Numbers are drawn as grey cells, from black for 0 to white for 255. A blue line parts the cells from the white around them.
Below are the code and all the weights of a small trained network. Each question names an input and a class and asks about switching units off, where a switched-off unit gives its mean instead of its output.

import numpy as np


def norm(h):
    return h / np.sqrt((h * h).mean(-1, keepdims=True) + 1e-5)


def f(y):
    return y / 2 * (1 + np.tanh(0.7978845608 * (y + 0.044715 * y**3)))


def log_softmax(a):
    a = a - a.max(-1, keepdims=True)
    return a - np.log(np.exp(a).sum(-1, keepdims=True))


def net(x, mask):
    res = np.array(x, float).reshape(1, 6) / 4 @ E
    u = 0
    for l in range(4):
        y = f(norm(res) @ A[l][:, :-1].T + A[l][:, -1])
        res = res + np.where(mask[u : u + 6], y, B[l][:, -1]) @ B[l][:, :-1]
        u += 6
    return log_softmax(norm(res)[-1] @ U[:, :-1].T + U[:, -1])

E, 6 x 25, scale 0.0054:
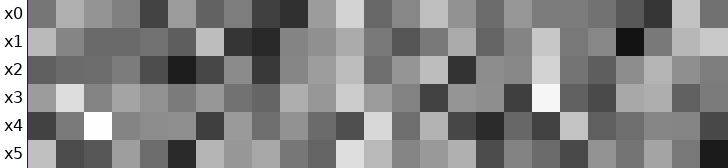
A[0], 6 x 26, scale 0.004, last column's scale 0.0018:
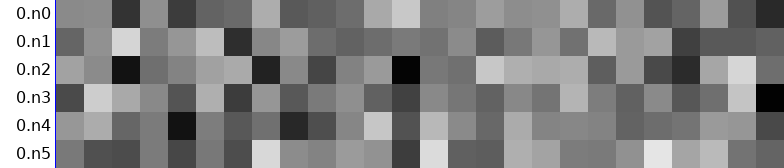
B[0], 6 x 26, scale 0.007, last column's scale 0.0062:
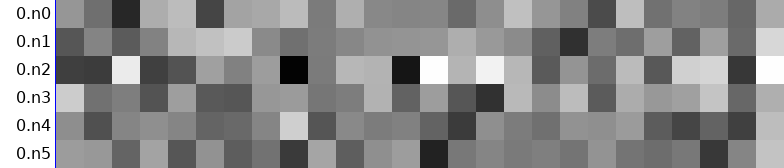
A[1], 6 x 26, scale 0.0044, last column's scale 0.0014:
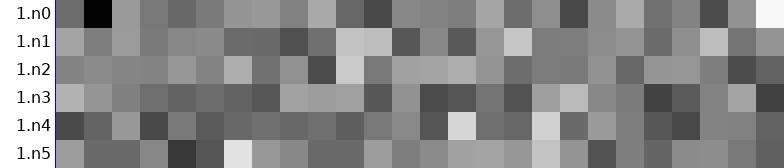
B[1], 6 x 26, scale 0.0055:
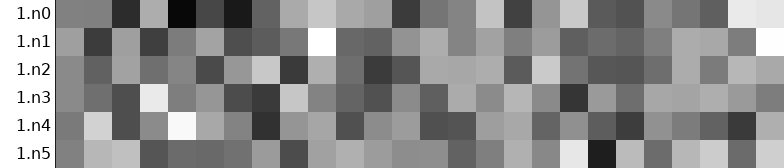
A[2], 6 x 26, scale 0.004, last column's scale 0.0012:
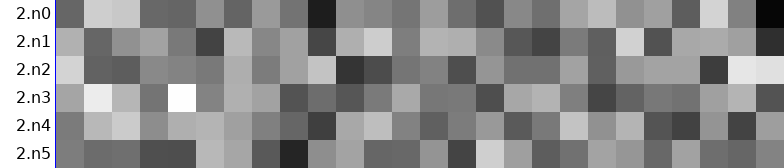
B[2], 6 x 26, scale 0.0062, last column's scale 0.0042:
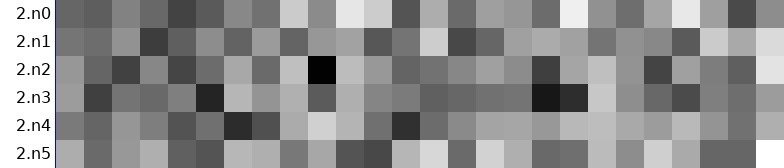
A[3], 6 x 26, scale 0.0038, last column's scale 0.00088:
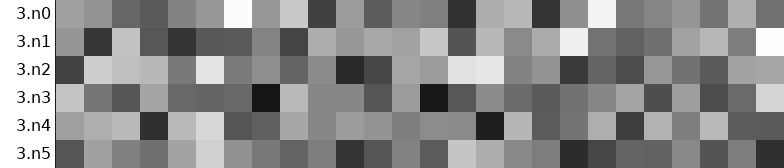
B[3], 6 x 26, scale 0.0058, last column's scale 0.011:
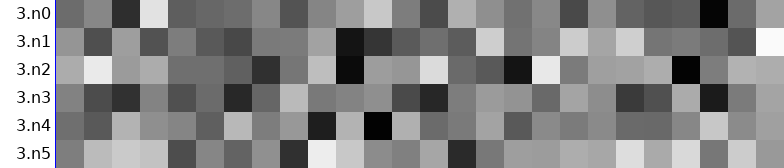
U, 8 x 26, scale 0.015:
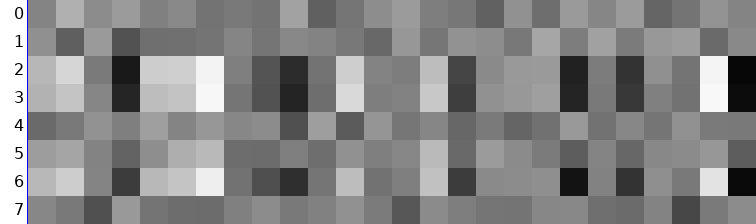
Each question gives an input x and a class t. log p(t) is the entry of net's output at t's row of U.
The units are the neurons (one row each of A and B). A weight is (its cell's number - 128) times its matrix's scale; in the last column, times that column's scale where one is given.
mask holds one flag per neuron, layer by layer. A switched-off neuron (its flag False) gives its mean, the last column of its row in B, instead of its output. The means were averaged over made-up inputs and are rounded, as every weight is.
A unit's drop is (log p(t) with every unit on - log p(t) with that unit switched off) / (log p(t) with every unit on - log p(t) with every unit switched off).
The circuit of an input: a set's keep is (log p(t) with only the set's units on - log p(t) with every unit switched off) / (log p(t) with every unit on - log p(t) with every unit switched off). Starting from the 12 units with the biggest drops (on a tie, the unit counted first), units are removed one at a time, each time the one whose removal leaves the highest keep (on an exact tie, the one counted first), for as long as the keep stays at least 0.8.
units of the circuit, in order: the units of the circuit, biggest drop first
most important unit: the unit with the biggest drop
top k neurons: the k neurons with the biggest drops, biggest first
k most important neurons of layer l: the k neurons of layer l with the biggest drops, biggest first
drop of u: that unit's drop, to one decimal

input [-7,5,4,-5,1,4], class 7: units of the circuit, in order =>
[0.n2, 3.n3]
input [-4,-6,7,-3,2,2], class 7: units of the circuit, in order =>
[0.n2, 0.n5]
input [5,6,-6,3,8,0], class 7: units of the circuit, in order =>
[0.n2, 3.n3, 2.n1]
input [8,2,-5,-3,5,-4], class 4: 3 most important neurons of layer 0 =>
[0.n2, 0.n3, 0.n1]
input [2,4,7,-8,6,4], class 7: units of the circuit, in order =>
[0.n2, 1.n4]
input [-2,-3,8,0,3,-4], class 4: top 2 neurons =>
[0.n2, 3.n4]
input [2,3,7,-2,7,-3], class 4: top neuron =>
[0.n2]
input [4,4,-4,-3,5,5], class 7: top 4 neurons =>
[0.n2, 1.n4, 0.n3, 3.n3]
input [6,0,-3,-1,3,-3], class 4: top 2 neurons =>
[0.n2, 0.n1]
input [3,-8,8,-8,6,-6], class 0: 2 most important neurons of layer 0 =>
[0.n1, 0.n5]
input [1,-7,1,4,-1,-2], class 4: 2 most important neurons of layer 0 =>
[0.n3, 0.n2]
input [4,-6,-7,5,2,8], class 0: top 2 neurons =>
[0.n2, 0.n3]
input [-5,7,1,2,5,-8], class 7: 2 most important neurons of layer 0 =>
[0.n2, 0.n1]
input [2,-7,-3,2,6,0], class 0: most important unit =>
3.n2
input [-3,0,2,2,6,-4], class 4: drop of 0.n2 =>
0.4
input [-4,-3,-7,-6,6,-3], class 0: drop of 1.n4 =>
0.0
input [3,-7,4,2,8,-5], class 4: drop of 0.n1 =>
0.1
